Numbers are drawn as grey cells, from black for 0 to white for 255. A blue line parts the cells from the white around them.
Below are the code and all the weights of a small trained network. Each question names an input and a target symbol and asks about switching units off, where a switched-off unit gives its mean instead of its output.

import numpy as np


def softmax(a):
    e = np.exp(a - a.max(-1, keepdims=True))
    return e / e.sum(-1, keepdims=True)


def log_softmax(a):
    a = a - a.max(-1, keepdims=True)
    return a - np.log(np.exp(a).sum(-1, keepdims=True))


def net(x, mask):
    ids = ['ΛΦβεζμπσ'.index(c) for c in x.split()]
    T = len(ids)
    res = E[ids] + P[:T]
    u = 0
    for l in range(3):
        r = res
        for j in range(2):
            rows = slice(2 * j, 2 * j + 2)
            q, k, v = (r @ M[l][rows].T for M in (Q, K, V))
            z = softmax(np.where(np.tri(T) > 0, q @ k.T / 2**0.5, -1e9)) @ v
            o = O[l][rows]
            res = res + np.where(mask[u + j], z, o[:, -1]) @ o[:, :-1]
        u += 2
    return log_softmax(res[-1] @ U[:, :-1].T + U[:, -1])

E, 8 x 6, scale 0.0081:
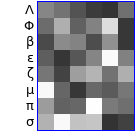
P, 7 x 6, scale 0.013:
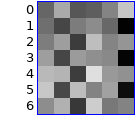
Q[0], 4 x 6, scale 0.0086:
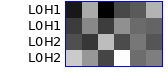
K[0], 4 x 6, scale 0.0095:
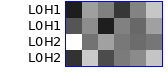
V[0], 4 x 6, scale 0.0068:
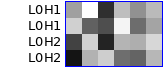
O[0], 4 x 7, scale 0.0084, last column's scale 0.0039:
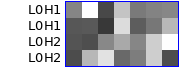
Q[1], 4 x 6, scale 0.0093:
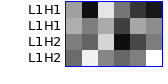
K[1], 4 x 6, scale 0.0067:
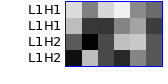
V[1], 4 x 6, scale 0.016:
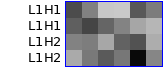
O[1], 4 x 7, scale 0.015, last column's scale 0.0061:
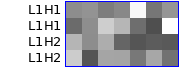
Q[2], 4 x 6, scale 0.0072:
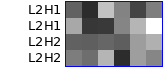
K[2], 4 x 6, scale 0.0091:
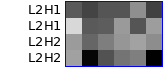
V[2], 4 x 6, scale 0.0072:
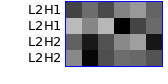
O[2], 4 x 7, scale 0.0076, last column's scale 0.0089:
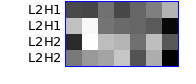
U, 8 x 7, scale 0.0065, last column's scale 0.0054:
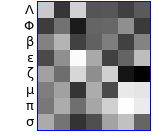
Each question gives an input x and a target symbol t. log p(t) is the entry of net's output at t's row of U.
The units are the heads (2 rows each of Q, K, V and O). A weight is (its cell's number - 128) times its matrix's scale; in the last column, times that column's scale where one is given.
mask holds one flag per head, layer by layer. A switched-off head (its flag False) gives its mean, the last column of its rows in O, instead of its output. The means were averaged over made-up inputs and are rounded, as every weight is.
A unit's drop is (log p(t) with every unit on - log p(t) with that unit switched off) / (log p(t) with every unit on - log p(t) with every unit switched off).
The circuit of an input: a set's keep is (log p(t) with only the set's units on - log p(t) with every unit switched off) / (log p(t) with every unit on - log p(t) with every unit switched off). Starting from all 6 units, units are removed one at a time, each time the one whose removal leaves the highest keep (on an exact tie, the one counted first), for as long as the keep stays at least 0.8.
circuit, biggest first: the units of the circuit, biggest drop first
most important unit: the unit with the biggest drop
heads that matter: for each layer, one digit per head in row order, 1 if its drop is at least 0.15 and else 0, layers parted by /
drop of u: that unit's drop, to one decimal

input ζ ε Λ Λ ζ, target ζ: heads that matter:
01 / 10 / 01
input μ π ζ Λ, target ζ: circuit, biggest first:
(L1H1; L0H1)
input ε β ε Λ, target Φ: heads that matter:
01 / 11 / 00
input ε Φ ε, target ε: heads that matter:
01 / 10 / 00
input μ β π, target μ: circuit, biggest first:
(L1H1; L0H1; L1H2)
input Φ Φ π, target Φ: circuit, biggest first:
(L1H2; L2H1)
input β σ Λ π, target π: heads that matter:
00 / 10 / 01
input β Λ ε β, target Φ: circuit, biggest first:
(L1H2)
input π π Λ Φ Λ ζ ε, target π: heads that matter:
10 / 11 / 00
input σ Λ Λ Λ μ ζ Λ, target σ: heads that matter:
10 / 10 / 01
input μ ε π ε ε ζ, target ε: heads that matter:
10 / 00 / 01
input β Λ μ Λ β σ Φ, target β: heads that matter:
11 / 01 / 10
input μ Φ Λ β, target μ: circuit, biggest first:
(L1H1; L2H2; L0H2)
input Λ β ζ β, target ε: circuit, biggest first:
(L2H2)
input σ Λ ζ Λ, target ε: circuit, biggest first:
(L2H2; L0H1)
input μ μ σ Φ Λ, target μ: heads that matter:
10 / 11 / 00
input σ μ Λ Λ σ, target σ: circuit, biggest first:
(L1H1; L0H1; L2H2)
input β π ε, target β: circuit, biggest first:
(L1H2; L0H2; L0H1; L2H1)
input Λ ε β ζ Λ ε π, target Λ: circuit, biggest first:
(L1H2; L2H2; L0H2)
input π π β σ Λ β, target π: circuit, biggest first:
(L1H1; L2H2)
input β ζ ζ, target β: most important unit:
L1H2
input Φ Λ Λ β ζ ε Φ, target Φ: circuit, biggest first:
(L0H1; L1H2; L2H1)
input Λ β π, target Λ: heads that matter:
00 / 01 / 01
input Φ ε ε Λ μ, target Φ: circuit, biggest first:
(L1H2; L0H1; L2H1)
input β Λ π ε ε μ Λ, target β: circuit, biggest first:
(L0H2; L1H2; L0H1; L2H1)
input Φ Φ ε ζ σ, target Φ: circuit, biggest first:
(L0H1; L1H2; L2H1)
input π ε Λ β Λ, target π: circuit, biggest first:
(L0H1; L1H2; L1H1; L0H2)
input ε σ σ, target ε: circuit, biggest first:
(L1H1)
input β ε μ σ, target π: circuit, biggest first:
(L1H1; L2H2)
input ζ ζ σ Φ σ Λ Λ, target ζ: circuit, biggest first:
(L0H2; L1H1; L2H2)
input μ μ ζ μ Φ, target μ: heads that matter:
10 / 10 / 00
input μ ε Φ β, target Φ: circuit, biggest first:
(L1H2; L0H1; L1H1)
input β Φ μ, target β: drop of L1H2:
0.9
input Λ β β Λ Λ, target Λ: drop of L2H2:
0.3
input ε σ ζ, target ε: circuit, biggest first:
(L1H1)
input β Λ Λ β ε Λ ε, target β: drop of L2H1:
0.4
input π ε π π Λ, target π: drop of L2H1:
0.1
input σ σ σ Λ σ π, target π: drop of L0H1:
0.1
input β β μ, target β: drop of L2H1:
0.5
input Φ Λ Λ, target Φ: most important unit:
L0H1
